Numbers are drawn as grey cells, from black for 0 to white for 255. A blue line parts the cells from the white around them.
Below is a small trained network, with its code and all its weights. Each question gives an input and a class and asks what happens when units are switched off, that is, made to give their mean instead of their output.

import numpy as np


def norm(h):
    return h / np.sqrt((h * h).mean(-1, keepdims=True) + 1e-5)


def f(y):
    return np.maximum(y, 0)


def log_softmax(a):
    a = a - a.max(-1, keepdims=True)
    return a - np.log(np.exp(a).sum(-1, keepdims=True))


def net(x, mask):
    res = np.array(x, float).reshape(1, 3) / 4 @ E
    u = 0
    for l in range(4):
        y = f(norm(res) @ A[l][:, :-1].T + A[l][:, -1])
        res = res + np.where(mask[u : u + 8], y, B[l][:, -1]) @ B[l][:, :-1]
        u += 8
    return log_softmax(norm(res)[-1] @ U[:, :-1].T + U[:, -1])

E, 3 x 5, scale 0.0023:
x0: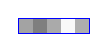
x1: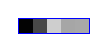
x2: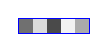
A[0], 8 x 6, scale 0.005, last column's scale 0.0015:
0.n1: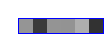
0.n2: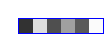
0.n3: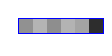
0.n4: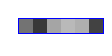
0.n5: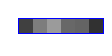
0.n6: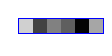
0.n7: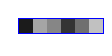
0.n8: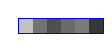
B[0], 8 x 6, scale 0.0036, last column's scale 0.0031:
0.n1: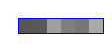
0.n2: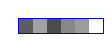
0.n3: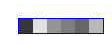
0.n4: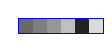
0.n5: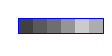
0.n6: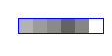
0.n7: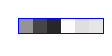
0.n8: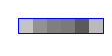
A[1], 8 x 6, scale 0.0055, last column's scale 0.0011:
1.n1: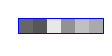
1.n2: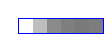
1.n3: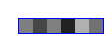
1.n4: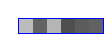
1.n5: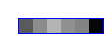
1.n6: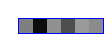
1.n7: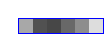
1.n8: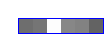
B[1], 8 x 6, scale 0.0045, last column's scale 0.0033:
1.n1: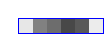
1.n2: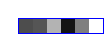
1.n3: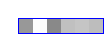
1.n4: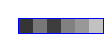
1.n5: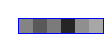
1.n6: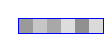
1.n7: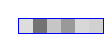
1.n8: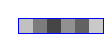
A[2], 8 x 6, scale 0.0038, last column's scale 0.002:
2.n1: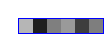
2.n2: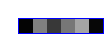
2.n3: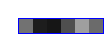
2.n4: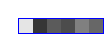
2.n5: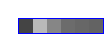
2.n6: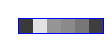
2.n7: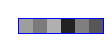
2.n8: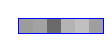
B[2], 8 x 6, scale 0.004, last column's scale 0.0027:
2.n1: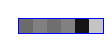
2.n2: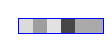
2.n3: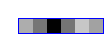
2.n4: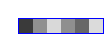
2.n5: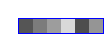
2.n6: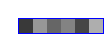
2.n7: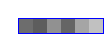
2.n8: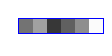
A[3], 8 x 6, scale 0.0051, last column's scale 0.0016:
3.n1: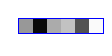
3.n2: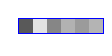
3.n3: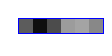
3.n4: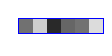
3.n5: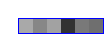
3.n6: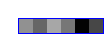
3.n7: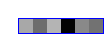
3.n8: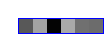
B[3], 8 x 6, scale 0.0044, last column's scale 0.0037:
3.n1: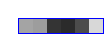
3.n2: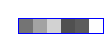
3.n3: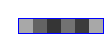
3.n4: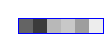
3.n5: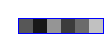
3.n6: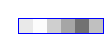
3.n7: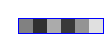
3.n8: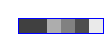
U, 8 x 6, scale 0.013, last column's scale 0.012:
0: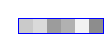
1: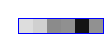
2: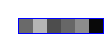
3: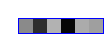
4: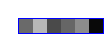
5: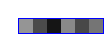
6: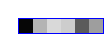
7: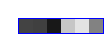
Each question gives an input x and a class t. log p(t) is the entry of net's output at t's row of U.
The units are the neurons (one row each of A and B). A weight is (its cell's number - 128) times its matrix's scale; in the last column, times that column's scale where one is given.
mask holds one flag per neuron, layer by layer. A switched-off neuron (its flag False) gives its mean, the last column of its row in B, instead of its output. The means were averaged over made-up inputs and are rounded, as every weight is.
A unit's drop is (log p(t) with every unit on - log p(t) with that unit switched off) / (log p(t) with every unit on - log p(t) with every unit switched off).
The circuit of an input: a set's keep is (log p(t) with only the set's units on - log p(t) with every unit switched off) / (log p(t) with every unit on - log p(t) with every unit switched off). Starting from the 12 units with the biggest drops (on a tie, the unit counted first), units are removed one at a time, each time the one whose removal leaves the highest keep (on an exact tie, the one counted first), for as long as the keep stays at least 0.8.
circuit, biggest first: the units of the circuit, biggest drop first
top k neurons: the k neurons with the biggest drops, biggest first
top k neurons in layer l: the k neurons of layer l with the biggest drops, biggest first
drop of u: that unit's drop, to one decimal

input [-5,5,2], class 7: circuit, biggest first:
[0.n7]
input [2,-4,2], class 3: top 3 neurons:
[1.n2; 0.n4; 1.n6]
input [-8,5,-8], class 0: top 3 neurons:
[1.n3; 1.n6; 0.n7]
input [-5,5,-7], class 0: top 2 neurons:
[1.n6; 1.n3]
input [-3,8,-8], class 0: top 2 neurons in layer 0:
[0.n7; 0.n5]
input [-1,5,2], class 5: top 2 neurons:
[3.n3; 1.n3]
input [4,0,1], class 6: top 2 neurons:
[0.n3; 1.n2]
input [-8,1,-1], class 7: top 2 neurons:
[0.n7; 3.n6]
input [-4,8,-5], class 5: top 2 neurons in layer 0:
[0.n7; 0.n6]
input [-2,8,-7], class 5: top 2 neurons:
[0.n7; 0.n5]
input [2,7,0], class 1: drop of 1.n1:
0.2
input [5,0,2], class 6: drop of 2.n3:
0.0
